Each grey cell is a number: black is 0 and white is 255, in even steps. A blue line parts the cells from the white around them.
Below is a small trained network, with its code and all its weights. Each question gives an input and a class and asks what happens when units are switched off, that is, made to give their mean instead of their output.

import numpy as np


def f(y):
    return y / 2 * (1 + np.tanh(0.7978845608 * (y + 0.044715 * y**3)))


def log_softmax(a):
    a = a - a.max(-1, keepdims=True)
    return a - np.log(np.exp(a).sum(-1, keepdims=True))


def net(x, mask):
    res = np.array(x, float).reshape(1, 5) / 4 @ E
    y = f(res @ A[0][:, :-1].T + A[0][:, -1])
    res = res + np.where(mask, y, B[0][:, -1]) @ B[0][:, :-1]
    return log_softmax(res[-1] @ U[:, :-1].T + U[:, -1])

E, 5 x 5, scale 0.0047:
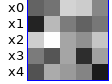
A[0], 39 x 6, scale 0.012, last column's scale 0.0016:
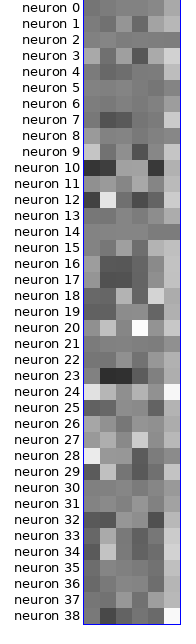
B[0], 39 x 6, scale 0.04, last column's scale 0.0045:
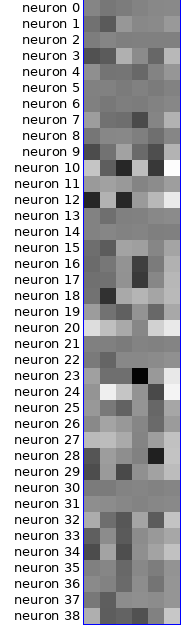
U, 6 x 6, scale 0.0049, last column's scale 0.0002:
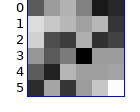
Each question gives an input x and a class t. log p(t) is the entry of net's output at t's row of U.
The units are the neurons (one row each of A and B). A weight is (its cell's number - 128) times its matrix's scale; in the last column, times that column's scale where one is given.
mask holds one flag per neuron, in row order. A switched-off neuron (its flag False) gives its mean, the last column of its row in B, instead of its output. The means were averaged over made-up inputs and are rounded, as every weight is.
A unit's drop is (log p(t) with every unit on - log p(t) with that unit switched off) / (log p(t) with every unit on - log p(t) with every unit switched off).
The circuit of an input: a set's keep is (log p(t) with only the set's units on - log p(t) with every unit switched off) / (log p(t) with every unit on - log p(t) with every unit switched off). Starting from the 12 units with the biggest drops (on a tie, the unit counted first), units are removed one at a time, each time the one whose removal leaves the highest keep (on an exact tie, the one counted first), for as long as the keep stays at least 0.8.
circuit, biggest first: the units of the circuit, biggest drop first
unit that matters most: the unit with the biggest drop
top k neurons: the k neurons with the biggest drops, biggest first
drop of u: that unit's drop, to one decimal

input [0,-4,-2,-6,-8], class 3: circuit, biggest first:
[neuron 23; neuron 17]
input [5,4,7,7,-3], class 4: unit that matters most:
neuron 18
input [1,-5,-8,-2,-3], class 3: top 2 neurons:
[neuron 23; neuron 17]
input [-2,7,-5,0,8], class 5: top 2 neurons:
[neuron 12; neuron 34]
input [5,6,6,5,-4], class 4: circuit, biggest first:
[neuron 18; neuron 15]
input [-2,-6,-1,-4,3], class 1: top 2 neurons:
[neuron 10; neuron 3]
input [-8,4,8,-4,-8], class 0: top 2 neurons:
[neuron 28; neuron 9]
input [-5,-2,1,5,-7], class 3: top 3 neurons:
[neuron 23; neuron 17; neuron 16]
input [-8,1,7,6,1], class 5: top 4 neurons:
[neuron 12; neuron 29; neuron 34; neuron 33]
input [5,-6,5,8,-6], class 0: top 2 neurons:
[neuron 24; neuron 28]
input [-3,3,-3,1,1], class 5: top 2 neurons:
[neuron 12; neuron 29]
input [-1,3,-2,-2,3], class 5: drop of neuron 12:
0.4
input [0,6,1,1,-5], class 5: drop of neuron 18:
-0.1
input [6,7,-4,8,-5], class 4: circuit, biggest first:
[neuron 18]
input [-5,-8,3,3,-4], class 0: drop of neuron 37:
0.0
